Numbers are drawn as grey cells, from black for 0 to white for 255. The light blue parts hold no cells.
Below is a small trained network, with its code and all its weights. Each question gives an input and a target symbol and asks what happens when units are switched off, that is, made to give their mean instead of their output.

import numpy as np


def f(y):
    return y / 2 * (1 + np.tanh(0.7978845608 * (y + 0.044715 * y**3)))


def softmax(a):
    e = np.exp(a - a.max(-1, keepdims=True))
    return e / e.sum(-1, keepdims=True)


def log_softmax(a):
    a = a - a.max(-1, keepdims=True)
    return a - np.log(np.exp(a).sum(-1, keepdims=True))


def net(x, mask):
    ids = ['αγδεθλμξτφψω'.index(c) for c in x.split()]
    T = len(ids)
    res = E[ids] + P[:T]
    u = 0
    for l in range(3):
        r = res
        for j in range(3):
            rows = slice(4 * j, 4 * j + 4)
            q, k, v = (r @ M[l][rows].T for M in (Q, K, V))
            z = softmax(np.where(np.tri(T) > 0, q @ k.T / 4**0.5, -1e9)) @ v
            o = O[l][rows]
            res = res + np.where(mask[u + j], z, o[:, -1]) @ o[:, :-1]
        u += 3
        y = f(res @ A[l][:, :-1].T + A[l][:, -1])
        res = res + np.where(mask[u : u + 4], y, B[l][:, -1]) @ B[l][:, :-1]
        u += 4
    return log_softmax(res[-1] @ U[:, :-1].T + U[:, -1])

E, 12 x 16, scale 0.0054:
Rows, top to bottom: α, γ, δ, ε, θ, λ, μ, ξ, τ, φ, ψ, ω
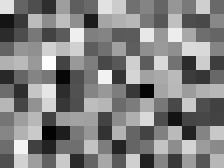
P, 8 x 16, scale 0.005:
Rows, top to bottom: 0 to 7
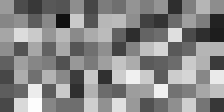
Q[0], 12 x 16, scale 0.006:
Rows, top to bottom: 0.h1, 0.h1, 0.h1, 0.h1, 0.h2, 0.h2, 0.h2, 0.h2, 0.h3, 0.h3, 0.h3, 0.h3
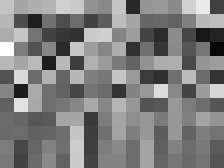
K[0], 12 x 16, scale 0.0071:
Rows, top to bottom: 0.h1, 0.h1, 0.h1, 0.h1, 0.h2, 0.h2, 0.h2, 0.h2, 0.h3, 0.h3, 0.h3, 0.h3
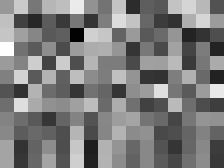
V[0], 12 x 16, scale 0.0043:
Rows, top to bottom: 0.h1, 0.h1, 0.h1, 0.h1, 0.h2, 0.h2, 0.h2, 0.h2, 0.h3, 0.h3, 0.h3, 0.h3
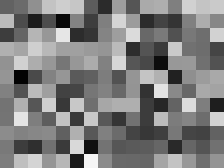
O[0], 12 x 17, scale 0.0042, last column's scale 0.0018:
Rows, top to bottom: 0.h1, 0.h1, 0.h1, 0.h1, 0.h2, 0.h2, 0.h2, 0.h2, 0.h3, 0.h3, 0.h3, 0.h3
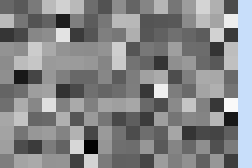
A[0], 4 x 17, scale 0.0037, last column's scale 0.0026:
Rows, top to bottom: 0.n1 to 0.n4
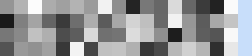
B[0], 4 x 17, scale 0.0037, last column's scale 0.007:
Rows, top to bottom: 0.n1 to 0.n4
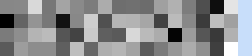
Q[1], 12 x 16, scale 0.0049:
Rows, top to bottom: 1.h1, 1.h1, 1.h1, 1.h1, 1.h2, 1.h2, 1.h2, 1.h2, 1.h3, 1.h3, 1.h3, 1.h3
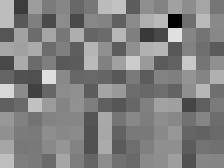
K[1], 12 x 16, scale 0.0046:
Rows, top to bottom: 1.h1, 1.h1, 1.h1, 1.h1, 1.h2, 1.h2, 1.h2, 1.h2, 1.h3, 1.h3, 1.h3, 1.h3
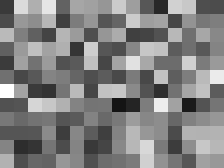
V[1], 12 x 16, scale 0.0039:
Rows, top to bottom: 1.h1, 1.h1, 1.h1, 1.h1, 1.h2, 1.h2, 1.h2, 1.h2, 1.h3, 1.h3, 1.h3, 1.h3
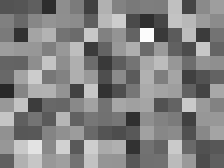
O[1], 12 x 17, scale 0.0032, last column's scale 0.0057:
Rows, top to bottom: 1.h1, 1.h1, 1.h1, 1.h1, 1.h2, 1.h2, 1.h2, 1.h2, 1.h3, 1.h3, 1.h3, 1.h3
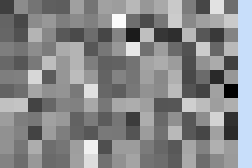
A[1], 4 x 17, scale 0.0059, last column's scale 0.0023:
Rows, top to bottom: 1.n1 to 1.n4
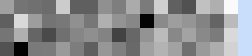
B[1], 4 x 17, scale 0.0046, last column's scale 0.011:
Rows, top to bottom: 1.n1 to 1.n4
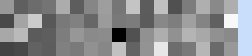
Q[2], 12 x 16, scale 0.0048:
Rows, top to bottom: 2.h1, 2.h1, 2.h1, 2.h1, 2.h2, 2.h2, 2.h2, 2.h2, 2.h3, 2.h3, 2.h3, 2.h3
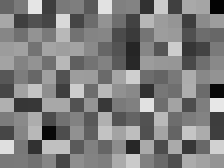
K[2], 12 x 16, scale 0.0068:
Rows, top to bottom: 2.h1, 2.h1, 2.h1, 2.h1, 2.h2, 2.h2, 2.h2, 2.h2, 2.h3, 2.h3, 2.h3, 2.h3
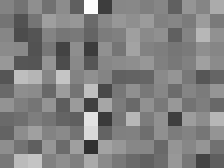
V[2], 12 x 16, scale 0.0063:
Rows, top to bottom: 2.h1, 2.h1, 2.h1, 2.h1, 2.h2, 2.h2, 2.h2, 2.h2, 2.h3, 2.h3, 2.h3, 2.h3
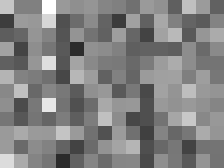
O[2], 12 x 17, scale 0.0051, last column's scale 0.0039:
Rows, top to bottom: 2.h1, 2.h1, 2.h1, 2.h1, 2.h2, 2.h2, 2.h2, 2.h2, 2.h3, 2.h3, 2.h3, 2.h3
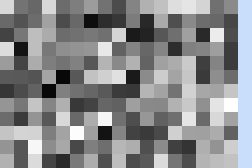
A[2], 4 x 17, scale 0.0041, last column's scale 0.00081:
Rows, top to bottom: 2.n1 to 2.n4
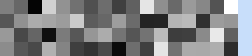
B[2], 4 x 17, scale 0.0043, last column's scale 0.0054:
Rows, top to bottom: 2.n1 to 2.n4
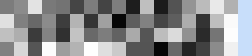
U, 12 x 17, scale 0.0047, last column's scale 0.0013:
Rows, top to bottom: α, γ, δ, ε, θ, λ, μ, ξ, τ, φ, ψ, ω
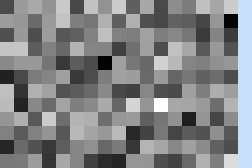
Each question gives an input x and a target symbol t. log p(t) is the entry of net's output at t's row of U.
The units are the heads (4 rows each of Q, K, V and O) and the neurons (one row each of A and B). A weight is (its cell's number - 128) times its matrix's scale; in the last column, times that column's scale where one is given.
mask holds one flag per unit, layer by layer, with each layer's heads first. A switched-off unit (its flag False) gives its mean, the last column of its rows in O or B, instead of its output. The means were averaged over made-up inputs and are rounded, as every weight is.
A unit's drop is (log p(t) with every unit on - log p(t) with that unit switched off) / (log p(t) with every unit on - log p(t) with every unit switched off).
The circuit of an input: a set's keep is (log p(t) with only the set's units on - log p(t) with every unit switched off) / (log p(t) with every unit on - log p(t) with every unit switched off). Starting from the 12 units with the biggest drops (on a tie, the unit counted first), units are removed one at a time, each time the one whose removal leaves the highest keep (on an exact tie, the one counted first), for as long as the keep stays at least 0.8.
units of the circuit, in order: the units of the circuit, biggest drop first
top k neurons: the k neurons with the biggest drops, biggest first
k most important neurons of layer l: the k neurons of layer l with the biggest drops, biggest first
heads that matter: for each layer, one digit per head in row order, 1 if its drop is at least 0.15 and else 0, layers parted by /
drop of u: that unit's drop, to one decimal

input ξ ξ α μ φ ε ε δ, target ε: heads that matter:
100 / 000 / 001
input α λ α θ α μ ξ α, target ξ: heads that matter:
001 / 100 / 100
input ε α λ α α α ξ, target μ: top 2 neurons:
0.n3, 2.n1
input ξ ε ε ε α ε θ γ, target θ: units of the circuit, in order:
0.h3, 2.h3, 2.h1, 2.n4
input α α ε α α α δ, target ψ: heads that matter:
110 / 010 / 001
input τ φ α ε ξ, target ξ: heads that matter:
000 / 001 / 100
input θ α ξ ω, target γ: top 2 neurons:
2.n4, 1.n1
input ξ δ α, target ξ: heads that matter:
000 / 000 / 100
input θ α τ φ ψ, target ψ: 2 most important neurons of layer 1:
1.n3, 1.n2
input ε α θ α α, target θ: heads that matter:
000 / 000 / 101
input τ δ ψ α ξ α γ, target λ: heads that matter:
110 / 010 / 101
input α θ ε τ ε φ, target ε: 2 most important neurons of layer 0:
0.n1, 0.n2
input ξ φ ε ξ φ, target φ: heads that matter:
110 / 001 / 110
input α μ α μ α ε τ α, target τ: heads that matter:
000 / 100 / 011
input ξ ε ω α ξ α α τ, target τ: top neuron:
0.n3
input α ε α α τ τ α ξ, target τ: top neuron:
0.n1
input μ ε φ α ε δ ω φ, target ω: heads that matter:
101 / 000 / 110
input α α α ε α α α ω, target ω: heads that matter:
000 / 000 / 110
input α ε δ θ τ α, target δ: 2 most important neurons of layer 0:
0.n1, 0.n2
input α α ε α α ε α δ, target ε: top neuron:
2.n2
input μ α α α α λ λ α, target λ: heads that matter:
000 / 000 / 101
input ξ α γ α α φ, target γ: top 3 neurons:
0.n1, 1.n2, 2.n2
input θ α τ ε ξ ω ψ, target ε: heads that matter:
011 / 100 / 001
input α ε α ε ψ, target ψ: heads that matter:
000 / 000 / 010
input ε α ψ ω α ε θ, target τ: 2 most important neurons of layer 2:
2.n4, 2.n2
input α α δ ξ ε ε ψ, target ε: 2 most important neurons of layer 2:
2.n4, 2.n3
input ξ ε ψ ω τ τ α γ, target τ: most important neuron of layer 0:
0.n3
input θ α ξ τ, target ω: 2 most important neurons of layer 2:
2.n1, 2.n3
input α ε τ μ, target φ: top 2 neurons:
2.n4, 1.n4
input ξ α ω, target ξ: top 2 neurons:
0.n1, 2.n4
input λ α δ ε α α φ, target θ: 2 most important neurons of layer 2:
2.n3, 2.n4
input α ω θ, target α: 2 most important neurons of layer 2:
2.n3, 2.n2
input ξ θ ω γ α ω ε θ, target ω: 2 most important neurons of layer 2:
2.n4, 2.n3
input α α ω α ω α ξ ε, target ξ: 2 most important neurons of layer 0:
0.n3, 0.n1
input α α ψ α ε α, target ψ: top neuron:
1.n3
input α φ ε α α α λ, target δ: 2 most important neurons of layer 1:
1.n4, 1.n3
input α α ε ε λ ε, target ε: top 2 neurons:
2.n2, 0.n1
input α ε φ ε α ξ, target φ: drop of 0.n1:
0.0
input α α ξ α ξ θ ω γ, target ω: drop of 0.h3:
0.2
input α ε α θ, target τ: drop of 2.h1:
0.1
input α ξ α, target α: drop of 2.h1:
0.4
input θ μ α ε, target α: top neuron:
2.n4
